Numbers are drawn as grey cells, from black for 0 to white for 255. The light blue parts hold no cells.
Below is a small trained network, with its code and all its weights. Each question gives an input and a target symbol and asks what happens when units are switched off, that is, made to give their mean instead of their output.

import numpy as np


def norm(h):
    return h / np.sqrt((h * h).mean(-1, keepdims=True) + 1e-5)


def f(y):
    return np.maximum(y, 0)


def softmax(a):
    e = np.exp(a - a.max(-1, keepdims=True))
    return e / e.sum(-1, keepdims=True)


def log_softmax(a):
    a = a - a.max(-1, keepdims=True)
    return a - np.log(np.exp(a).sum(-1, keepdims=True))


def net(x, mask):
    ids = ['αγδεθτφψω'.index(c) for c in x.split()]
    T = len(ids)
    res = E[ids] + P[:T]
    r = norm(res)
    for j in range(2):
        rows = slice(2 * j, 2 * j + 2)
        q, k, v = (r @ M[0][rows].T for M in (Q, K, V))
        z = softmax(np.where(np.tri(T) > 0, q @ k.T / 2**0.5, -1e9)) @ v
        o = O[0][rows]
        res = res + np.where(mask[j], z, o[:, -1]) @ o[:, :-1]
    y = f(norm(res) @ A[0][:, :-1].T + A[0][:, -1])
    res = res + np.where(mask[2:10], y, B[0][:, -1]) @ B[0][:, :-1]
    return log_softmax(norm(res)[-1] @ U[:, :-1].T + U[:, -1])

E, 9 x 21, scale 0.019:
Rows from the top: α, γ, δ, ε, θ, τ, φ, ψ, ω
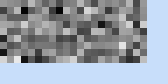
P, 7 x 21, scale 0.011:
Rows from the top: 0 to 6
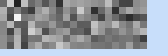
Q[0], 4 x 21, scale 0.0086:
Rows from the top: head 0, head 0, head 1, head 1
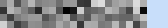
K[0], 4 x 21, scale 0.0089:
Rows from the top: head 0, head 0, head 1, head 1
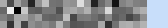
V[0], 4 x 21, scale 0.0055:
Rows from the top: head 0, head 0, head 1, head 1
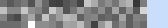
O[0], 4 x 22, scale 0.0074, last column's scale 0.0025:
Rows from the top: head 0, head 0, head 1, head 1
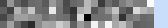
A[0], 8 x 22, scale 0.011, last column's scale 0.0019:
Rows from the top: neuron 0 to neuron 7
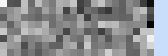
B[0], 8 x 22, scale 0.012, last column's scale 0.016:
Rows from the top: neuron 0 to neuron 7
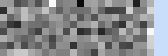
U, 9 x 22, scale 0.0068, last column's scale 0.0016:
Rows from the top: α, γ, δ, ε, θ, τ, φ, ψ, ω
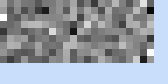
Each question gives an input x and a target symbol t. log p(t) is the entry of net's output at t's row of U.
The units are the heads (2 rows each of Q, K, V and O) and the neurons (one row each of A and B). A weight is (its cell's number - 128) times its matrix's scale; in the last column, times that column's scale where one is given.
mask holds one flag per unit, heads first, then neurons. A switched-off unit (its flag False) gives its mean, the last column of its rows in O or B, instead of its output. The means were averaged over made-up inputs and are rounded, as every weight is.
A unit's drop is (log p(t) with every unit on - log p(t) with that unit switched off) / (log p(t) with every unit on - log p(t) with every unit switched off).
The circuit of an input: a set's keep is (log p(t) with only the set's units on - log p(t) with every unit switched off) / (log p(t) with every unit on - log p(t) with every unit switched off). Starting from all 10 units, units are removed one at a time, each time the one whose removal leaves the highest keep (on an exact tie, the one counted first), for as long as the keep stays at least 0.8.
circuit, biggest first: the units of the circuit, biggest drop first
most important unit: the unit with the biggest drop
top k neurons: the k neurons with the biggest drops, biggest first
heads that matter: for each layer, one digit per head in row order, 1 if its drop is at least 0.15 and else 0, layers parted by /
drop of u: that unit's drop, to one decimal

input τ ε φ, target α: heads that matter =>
01
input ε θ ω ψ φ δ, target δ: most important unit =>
head 0
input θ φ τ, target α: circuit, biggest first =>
neuron 2; neuron 1
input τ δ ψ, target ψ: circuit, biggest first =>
head 1; neuron 4; neuron 5; neuron 6
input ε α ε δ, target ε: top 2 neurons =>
neuron 4; neuron 7
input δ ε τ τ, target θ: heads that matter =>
01
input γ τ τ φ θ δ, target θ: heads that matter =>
10
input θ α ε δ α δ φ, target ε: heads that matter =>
11
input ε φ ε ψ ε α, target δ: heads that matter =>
10
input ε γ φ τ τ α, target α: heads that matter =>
01
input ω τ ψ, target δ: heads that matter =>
00
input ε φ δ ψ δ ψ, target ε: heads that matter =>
10
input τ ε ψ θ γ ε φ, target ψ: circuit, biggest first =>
head 0; neuron 4; neuron 0
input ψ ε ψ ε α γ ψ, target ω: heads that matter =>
11
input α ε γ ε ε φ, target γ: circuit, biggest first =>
head 0; neuron 1; neuron 5
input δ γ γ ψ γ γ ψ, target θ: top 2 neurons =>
neuron 4; neuron 5
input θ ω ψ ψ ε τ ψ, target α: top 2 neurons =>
neuron 2; neuron 1
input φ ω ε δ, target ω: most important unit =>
neuron 3
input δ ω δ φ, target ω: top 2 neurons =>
neuron 3; neuron 1
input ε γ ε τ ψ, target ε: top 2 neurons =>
neuron 4; neuron 5
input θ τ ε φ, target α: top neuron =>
neuron 1
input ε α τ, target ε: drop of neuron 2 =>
0.1
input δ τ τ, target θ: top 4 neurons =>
neuron 4; neuron 5; neuron 7; neuron 1
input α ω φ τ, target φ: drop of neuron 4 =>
0.2
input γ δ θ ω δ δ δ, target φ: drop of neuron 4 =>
0.3
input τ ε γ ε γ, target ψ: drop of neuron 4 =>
0.2
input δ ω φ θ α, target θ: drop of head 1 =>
0.2
